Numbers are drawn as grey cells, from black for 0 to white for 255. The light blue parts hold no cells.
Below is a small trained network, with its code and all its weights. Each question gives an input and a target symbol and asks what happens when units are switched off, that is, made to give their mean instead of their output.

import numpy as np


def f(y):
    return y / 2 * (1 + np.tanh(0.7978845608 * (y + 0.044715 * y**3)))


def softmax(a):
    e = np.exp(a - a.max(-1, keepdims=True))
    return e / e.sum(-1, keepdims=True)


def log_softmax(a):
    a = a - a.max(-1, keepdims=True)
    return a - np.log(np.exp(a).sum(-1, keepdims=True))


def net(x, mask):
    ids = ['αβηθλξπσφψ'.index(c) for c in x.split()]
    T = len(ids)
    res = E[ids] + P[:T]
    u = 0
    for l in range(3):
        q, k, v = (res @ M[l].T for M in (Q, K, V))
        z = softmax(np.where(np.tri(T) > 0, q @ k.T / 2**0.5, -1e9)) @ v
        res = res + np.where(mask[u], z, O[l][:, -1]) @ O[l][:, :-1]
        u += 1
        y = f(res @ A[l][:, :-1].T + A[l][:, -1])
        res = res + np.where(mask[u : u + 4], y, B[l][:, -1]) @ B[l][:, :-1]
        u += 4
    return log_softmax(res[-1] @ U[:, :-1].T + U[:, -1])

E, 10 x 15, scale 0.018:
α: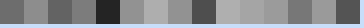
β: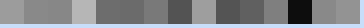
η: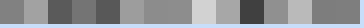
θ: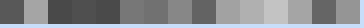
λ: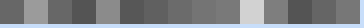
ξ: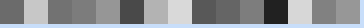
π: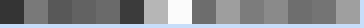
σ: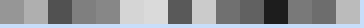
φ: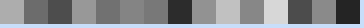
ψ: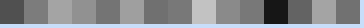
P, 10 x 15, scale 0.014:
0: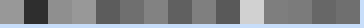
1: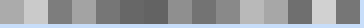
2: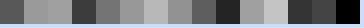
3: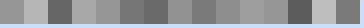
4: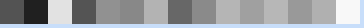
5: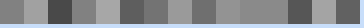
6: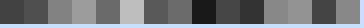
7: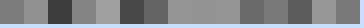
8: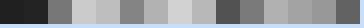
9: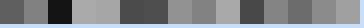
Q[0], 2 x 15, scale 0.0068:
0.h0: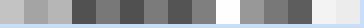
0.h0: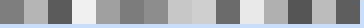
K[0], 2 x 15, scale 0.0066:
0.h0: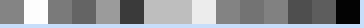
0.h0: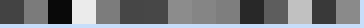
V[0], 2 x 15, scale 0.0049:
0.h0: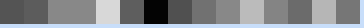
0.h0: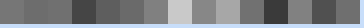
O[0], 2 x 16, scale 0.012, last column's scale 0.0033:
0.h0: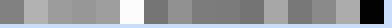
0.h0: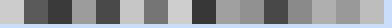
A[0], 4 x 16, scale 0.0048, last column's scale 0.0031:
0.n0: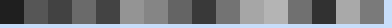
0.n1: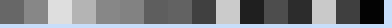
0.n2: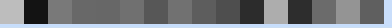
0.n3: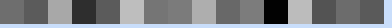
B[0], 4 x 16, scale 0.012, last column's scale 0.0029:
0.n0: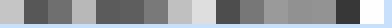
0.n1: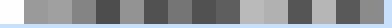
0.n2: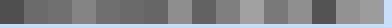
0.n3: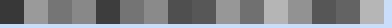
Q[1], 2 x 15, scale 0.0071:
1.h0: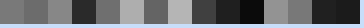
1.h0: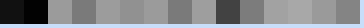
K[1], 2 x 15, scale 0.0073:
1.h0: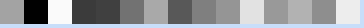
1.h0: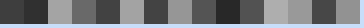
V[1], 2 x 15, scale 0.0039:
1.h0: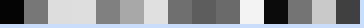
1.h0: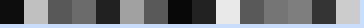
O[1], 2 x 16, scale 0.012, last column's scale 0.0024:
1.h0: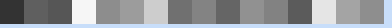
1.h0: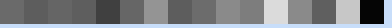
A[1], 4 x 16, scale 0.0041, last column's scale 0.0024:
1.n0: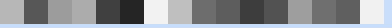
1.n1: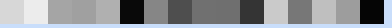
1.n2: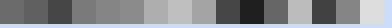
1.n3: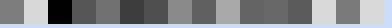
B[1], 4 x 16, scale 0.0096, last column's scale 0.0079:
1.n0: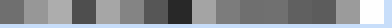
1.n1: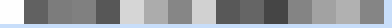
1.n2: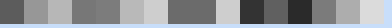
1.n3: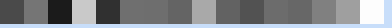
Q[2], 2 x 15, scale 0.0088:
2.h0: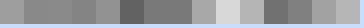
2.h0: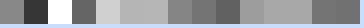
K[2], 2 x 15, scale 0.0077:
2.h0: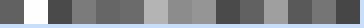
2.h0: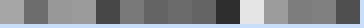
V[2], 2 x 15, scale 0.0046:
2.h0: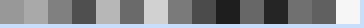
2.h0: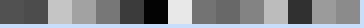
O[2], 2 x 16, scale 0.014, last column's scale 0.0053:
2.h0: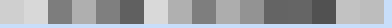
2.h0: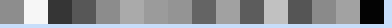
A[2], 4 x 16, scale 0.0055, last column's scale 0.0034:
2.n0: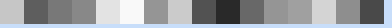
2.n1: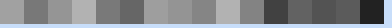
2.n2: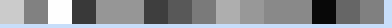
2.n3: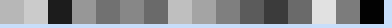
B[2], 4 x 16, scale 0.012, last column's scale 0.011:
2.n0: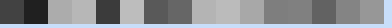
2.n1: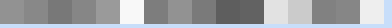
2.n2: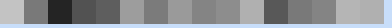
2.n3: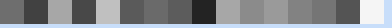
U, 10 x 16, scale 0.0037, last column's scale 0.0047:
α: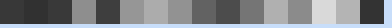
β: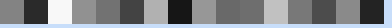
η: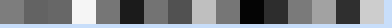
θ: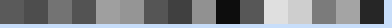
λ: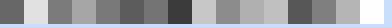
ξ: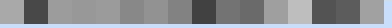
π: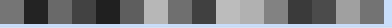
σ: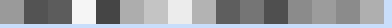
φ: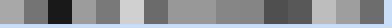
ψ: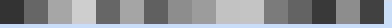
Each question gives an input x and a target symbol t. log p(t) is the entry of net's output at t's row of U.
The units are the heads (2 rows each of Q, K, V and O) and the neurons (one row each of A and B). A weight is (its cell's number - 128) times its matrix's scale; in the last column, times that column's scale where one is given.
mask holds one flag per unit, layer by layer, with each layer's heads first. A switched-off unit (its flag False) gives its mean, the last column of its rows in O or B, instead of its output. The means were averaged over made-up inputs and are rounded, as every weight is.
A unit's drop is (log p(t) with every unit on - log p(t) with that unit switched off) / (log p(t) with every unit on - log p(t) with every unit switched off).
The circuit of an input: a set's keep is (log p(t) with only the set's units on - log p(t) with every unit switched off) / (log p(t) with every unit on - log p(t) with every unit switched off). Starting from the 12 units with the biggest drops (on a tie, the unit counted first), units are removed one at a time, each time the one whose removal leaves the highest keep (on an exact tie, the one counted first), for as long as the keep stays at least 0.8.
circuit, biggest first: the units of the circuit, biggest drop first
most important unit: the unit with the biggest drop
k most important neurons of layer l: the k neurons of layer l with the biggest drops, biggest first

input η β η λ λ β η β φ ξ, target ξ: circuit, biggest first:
2.h0, 2.n3, 2.n1
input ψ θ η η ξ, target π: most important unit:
0.h0
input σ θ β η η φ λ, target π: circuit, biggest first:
1.h0, 2.n2
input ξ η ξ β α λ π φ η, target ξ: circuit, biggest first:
0.n0, 1.h0, 0.h0, 2.n3
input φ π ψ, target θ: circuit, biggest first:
2.h0, 0.h0
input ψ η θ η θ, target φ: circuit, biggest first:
1.h0, 0.n0, 2.n2, 1.n3
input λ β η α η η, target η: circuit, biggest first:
2.h0, 2.n1, 1.n3
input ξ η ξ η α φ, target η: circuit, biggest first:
1.n3, 2.h0, 2.n1
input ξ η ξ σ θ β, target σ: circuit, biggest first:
2.h0, 2.n1, 2.n3
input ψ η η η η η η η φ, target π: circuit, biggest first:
1.h0, 2.n2, 1.n3
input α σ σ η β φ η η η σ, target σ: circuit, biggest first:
2.h0, 2.n1
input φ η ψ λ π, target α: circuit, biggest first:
1.h0, 2.h0
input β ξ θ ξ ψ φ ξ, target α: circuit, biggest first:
1.h0, 0.n3
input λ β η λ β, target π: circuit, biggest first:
2.n2, 1.h0, 0.h0, 1.n3
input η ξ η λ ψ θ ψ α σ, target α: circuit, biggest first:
0.n3, 1.h0
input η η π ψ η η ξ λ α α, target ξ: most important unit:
1.n2
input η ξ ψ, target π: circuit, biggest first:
1.h0, 2.n2, 0.n3, 1.n3
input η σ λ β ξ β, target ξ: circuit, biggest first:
2.h0, 2.n3, 2.n1
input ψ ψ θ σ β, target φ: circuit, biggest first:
1.h0, 0.n0, 2.n2
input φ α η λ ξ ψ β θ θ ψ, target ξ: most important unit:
2.n3
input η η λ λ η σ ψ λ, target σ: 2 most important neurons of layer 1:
1.n2, 1.n0
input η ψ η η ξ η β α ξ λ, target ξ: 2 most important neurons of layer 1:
1.n2, 1.n0
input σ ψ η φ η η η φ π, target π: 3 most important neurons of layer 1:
1.n0, 1.n3, 1.n2
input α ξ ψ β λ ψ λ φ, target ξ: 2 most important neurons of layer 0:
0.n1, 0.n3
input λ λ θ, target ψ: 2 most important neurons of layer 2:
2.n0, 2.n1
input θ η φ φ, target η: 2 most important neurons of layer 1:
1.n3, 1.n0
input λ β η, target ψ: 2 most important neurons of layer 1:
1.n3, 1.n0
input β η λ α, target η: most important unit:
2.h0
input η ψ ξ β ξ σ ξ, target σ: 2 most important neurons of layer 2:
2.n3, 2.n1
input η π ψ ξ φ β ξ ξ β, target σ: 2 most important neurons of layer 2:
2.n3, 2.n1
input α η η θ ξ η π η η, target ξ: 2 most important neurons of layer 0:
0.n0, 0.n3
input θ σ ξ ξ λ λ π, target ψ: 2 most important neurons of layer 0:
0.n0, 0.n3
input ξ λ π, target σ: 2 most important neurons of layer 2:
2.n3, 2.n1
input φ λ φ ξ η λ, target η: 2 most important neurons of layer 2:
2.n1, 2.n2
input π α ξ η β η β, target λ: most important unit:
0.n2
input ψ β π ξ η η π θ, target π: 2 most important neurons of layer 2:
2.n3, 2.n1
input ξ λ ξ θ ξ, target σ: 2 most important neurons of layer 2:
2.n3, 2.n1
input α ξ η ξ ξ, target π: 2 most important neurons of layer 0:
0.n3, 0.n0
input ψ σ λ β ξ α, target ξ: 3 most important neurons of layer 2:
2.n3, 2.n1, 2.n2
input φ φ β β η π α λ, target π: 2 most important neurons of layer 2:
2.n3, 2.n1
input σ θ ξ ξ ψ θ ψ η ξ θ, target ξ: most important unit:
1.n2
